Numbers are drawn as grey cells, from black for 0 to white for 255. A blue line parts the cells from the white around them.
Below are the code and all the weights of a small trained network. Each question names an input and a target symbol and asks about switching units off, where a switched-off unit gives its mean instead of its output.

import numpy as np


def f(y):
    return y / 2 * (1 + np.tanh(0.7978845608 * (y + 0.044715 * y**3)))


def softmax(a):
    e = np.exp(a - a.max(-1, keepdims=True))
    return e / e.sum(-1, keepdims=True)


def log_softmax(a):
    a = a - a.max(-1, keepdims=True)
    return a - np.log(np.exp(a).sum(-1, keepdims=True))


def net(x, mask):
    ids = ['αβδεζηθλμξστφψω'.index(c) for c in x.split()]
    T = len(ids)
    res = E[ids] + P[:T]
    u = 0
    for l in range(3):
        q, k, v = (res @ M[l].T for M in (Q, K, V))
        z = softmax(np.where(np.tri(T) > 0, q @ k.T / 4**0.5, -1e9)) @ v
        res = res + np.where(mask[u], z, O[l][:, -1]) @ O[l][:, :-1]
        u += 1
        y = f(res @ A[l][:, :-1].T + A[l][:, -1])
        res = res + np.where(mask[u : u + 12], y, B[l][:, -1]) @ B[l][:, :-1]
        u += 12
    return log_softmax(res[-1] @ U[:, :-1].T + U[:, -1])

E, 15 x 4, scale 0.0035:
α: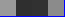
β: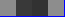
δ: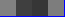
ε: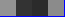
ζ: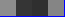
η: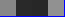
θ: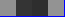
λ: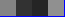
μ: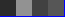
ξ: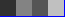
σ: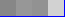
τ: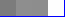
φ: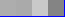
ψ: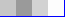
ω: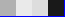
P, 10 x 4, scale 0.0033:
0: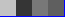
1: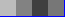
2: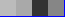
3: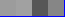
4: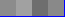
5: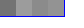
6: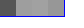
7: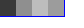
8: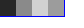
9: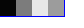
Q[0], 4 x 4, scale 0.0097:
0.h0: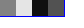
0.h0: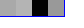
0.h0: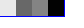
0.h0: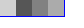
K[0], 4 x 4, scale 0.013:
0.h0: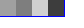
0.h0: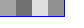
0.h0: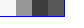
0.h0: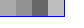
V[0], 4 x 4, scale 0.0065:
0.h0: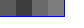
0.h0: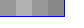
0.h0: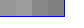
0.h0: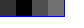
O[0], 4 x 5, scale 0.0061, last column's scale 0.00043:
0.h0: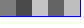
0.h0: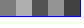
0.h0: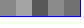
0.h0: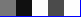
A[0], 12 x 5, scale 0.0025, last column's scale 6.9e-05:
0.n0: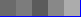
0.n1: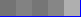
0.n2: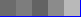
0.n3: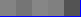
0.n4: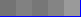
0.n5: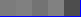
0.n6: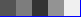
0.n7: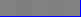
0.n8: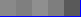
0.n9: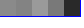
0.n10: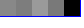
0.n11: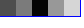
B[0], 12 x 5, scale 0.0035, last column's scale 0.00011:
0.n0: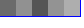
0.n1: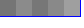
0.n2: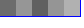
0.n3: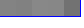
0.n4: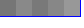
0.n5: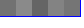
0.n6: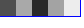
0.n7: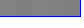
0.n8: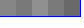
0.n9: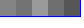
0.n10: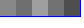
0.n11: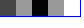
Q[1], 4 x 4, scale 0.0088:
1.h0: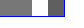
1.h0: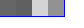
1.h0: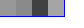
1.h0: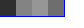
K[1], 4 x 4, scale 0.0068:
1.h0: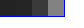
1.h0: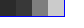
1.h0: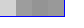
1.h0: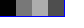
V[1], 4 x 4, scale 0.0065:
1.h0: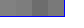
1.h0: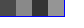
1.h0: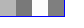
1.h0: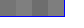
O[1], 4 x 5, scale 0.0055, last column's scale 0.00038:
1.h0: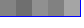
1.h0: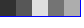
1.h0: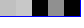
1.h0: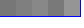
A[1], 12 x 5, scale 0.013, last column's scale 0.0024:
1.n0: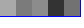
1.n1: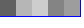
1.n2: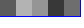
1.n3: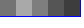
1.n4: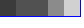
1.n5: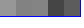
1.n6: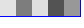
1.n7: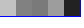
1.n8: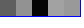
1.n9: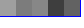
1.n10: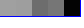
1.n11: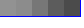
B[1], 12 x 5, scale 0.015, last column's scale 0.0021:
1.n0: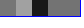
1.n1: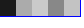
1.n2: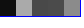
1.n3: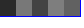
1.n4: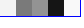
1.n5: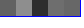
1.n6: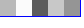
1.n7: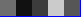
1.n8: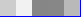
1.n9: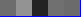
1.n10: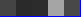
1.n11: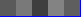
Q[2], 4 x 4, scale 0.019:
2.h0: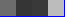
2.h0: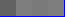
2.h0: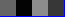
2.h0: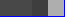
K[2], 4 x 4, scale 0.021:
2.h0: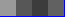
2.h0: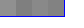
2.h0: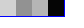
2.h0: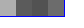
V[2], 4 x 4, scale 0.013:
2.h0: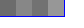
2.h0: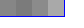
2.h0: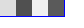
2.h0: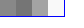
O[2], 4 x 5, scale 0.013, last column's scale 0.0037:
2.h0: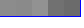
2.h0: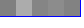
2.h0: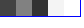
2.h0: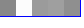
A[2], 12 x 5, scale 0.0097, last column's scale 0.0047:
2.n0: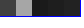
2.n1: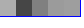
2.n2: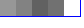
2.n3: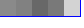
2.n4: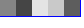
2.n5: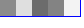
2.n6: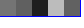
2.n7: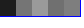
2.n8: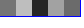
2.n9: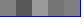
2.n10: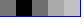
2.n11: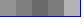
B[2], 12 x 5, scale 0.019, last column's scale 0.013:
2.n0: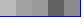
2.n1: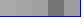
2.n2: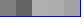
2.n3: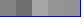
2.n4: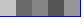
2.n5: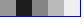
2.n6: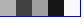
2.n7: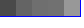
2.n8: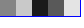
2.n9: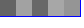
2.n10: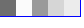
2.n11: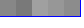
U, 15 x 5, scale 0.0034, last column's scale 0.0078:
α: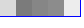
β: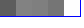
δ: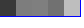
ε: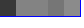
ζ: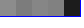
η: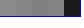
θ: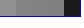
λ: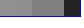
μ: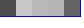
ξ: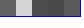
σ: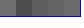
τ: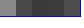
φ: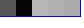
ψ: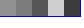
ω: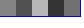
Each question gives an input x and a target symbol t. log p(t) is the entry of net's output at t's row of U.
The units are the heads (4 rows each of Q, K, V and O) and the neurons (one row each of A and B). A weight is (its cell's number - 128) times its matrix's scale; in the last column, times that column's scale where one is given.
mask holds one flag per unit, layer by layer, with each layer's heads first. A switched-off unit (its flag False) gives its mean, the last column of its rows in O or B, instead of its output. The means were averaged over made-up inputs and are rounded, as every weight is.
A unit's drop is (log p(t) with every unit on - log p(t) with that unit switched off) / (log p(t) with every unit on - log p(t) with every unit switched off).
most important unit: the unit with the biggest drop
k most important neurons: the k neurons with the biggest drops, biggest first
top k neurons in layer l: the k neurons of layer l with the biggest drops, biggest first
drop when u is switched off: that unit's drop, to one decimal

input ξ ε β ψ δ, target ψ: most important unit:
2.h0
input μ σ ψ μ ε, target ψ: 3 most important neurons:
1.n4; 1.n8; 2.n6
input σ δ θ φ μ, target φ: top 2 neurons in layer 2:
2.n8; 2.n5
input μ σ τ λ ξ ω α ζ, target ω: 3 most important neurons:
1.n1; 1.n4; 2.n10
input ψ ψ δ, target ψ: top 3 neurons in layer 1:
1.n8; 1.n4; 1.n2
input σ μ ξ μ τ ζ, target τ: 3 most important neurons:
2.n8; 2.n10; 2.n6
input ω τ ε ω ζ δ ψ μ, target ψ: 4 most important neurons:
2.n5; 1.n4; 2.n6; 2.n8
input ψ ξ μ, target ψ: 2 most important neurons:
1.n8; 1.n4
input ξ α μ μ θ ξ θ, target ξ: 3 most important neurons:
2.n8; 2.n10; 2.n5
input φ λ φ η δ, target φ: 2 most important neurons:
1.n4; 2.n8
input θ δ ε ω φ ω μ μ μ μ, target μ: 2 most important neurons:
2.n10; 1.n2
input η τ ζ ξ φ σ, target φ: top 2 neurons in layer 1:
1.n4; 1.n6
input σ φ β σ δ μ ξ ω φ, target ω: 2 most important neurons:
2.n10; 1.n2
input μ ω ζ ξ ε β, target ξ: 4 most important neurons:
2.n8; 2.n10; 2.n5; 1.n4
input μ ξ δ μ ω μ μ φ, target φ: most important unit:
1.n1
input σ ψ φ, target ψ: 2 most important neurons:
1.n4; 2.n5
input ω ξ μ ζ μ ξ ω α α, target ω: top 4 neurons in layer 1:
1.n1; 1.n2; 1.n4; 1.n7
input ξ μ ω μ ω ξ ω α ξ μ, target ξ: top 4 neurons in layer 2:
2.n5; 2.n10; 2.n8; 2.n2
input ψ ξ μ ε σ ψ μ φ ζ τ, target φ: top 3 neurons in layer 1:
1.n4; 1.n1; 1.n6
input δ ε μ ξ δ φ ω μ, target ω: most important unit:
2.h0
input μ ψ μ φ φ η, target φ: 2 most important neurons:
2.n8; 1.n4
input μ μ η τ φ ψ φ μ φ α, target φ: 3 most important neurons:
2.n8; 1.n4; 2.n10
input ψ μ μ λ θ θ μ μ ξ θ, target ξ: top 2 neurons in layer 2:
2.n10; 2.n5
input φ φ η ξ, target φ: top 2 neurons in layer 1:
1.n8; 1.n4
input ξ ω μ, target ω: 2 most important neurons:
1.n8; 2.n10
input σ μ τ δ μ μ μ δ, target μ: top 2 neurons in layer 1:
1.n2; 1.n1
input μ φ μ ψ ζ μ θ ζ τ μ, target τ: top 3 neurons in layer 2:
2.n10; 2.n8; 2.n6
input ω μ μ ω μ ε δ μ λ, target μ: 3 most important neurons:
2.n10; 1.n2; 2.n5
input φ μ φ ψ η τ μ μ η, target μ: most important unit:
2.n10
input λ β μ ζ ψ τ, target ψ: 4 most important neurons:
1.n4; 2.n5; 2.n6; 1.n2
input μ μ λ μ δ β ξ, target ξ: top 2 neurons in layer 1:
1.n4; 1.n6
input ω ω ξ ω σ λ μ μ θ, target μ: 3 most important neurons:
2.n10; 1.n1; 1.n2
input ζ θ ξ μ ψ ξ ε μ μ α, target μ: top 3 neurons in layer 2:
2.n10; 2.n5; 2.n8
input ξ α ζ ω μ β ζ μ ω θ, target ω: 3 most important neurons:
1.n1; 2.n10; 1.n2
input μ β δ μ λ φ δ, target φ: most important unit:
2.n8
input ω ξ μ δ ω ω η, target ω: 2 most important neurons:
2.n10; 1.n2
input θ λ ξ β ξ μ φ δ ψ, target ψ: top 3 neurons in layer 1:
1.n4; 1.n6; 1.n1
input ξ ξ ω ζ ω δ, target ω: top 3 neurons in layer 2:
2.n10; 2.n8; 2.n5
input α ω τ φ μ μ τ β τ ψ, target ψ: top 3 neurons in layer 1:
1.n4; 1.n1; 1.n6
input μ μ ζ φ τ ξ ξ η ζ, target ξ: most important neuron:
2.n8
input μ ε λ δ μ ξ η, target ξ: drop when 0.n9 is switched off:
0.0
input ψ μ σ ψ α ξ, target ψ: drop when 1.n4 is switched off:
1.1
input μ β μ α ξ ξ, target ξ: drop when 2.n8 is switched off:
0.7
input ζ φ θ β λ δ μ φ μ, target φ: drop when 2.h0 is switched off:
0.3
